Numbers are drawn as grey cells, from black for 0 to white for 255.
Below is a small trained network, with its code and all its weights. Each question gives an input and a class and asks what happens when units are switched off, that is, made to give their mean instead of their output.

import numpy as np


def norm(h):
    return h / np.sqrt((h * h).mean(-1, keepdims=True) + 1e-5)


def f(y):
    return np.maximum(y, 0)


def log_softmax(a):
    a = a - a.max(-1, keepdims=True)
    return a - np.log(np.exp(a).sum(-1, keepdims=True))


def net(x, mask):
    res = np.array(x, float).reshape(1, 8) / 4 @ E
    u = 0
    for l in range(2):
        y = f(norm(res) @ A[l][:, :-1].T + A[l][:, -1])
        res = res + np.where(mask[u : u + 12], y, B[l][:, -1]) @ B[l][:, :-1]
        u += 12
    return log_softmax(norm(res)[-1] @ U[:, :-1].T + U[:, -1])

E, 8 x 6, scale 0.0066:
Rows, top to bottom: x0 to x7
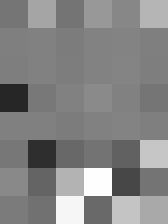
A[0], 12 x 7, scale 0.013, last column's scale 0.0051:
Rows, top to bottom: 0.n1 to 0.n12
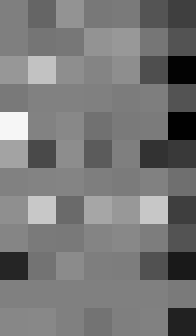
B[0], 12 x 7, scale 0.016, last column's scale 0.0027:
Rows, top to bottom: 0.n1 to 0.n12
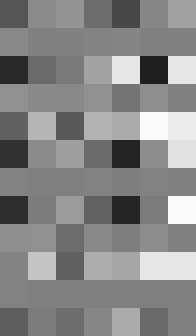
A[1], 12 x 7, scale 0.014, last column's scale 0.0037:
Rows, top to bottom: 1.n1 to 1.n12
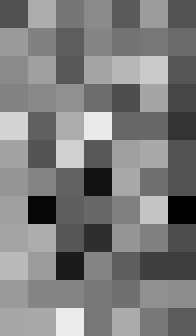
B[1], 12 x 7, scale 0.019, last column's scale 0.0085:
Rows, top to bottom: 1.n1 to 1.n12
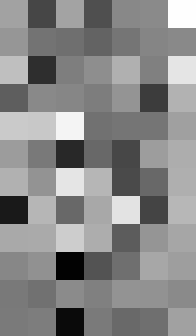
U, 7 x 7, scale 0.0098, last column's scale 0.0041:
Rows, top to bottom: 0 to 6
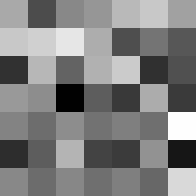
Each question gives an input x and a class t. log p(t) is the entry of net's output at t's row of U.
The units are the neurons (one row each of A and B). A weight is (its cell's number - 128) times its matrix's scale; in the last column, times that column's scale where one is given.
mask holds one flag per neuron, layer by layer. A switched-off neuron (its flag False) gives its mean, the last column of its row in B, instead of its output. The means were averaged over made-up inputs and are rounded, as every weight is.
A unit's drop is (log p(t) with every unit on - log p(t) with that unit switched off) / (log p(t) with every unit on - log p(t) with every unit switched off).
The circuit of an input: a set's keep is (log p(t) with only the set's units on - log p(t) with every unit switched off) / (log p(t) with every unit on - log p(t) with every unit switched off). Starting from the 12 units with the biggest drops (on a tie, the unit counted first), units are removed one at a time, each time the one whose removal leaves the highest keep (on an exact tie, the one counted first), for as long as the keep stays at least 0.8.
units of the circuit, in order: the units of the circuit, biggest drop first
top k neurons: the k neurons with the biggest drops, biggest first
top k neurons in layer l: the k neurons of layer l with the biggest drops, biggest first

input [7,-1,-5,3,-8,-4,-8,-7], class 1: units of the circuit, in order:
(1.n9)
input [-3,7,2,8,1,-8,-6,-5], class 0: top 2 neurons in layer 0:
(0.n10, 0.n8)
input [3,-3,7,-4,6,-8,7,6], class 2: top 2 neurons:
(0.n3, 1.n12)
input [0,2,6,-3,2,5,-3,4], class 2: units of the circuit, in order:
(1.n8, 0.n10)
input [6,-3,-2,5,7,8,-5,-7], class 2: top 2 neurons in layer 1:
(1.n8, 1.n6)
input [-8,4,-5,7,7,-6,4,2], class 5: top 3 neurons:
(0.n6, 0.n1, 0.n5)
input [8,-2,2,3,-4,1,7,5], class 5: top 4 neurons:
(0.n8, 1.n3, 1.n7, 1.n9)
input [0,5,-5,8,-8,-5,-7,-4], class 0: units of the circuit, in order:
(0.n10, 1.n3)
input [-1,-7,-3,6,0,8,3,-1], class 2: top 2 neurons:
(1.n8, 0.n5)
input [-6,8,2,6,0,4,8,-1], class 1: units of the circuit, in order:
(1.n5, 0.n8)
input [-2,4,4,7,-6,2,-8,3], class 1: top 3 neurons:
(1.n7, 0.n5, 1.n9)
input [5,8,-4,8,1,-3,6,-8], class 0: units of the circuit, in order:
(0.n10, 1.n1)
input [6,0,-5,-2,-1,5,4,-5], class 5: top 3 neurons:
(0.n8, 1.n3, 0.n5)
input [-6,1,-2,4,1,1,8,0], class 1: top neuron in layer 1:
(1.n5)
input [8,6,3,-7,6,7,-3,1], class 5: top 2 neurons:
(0.n8, 0.n10)
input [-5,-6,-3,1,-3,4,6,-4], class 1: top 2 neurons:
(1.n5, 0.n8)
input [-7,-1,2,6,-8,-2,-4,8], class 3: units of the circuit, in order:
(1.n12, 1.n6)
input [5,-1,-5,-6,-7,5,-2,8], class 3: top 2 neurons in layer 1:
(1.n6, 1.n12)
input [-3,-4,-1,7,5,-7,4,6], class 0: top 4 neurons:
(0.n10, 1.n8, 1.n3, 1.n4)
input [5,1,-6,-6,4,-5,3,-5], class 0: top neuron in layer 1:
(1.n8)
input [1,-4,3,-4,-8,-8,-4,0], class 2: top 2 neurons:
(0.n3, 1.n1)
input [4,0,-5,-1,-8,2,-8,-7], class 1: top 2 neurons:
(1.n7, 1.n9)
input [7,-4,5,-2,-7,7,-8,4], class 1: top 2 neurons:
(1.n7, 1.n9)
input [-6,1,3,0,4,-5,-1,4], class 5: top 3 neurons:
(0.n6, 1.n8, 0.n1)
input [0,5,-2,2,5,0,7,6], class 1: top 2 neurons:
(1.n5, 1.n10)
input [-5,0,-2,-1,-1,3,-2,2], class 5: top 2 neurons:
(0.n6, 1.n3)
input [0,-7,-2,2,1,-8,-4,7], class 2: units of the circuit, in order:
(0.n3, 1.n1)
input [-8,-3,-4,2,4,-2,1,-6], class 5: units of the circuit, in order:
(0.n6)
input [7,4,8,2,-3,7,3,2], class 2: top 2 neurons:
(1.n8, 0.n6)
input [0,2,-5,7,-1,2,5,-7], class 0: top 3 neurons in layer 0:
(0.n10, 0.n8, 0.n6)
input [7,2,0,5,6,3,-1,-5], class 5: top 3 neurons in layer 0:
(0.n8, 0.n5, 0.n10)
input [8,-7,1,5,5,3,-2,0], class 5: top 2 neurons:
(0.n8, 1.n3)
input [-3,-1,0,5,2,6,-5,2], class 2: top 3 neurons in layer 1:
(1.n8, 1.n1, 1.n5)
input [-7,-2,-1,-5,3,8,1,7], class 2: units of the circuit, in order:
(1.n8)
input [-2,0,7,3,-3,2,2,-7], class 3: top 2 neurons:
(1.n10, 0.n5)
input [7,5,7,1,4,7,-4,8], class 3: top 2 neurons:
(1.n6, 0.n5)
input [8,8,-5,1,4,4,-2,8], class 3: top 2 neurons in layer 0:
(0.n6, 0.n5)
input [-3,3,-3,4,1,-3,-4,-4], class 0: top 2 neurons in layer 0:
(0.n10, 0.n8)
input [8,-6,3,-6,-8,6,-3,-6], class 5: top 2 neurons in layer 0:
(0.n8, 0.n10)
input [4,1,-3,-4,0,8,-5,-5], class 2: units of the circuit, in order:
(1.n8)
